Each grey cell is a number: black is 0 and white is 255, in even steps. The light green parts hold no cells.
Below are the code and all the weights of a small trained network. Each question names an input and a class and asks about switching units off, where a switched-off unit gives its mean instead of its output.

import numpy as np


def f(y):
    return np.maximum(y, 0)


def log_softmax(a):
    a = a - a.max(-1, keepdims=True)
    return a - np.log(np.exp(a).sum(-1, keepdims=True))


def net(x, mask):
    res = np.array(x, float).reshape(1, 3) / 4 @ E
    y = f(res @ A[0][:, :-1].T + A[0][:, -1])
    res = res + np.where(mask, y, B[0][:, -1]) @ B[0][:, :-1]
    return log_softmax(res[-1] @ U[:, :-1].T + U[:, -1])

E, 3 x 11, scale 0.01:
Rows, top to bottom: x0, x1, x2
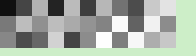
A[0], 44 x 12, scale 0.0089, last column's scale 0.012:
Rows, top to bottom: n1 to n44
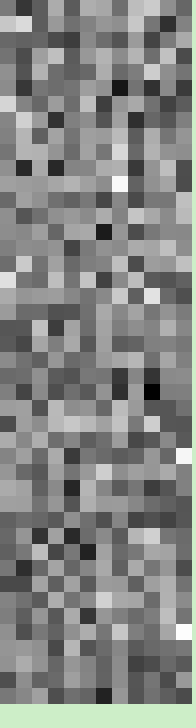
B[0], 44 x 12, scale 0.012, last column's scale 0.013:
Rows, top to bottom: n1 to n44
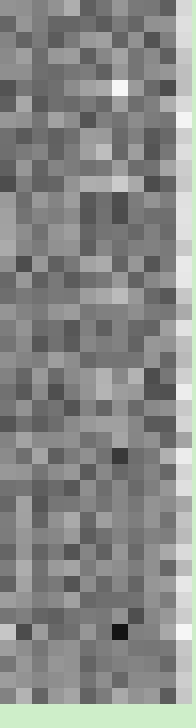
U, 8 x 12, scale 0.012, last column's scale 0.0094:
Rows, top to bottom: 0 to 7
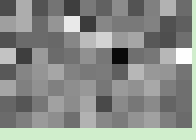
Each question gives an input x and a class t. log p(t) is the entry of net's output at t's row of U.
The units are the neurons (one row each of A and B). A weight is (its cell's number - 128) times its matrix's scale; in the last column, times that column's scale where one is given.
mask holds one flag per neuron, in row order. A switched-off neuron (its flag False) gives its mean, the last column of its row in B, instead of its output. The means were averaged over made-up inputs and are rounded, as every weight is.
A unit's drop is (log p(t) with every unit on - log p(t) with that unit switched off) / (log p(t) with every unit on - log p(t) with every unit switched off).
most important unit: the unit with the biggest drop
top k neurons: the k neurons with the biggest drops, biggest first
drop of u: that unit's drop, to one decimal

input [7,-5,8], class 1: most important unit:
n1
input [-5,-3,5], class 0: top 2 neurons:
(n31 n18)
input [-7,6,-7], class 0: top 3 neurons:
(n7 n26 n18)
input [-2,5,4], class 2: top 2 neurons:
(n12 n9)
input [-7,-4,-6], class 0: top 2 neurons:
(n31 n7)
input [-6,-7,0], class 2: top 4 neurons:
(n25 n6 n24 n3)
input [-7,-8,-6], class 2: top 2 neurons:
(n25 n24)
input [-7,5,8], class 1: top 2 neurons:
(n1 n30)
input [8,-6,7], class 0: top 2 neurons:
(n35 n21)
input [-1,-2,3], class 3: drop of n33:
0.1
